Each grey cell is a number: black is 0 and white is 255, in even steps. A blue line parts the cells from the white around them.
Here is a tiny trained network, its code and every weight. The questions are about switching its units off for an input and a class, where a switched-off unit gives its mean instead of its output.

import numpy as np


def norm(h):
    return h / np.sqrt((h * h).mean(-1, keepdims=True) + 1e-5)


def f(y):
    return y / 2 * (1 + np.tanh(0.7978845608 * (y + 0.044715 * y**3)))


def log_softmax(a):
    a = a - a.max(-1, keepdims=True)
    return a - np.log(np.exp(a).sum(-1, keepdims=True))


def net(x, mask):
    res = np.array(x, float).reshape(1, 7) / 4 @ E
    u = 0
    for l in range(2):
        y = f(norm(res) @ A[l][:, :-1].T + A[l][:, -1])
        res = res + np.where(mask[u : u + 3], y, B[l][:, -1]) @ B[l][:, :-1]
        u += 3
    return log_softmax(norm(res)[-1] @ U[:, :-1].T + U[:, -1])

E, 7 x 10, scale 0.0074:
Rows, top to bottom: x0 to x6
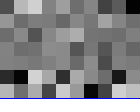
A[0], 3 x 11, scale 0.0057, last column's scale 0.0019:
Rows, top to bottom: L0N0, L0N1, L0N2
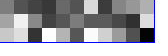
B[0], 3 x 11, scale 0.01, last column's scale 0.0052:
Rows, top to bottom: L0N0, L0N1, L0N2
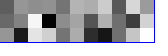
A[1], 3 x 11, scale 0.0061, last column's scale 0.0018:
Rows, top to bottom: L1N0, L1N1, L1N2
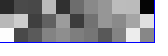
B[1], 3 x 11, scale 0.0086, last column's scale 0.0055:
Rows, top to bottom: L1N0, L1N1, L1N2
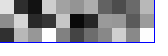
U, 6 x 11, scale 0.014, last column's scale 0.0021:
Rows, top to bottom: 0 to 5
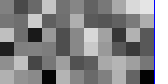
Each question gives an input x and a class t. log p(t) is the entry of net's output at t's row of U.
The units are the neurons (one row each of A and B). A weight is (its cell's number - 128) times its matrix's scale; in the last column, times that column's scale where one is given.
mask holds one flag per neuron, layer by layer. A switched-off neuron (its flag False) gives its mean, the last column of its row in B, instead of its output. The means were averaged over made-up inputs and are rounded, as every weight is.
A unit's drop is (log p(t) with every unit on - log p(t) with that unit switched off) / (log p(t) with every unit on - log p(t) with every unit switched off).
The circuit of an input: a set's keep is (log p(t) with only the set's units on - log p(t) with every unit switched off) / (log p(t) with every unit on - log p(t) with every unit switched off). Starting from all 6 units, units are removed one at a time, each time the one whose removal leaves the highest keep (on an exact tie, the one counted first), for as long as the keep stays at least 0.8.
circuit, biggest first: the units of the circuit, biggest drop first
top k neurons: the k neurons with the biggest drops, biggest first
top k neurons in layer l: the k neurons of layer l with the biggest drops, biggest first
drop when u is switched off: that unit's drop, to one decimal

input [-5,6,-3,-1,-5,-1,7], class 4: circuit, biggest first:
L0N2; L1N1
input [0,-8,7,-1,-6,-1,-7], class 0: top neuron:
L0N2
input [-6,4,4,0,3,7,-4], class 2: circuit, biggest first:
L0N2; L1N0
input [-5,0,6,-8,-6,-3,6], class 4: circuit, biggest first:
L0N2; L1N1
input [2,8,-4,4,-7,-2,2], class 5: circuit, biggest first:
L0N2; L1N2
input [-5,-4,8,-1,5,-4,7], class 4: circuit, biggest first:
L0N2; L1N2
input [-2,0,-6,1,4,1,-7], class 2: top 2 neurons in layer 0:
L0N0; L0N1
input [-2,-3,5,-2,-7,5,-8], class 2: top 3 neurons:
L0N1; L1N0; L1N2
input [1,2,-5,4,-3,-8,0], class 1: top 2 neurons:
L0N2; L0N1
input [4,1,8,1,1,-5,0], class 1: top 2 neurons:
L0N2; L1N1
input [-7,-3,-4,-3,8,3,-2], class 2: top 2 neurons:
L0N2; L1N0
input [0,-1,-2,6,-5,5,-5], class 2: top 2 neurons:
L0N1; L1N0
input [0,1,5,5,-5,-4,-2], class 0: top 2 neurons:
L0N2; L1N2
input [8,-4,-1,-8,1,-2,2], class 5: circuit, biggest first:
L0N2
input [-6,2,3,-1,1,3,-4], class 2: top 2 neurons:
L0N2; L1N0
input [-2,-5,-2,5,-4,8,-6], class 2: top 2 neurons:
L0N1; L1N0
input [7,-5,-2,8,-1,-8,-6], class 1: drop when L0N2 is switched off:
0.6
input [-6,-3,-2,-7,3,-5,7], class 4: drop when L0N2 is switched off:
0.2
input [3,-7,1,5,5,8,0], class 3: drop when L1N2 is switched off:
-0.2
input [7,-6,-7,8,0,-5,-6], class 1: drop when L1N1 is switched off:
0.0
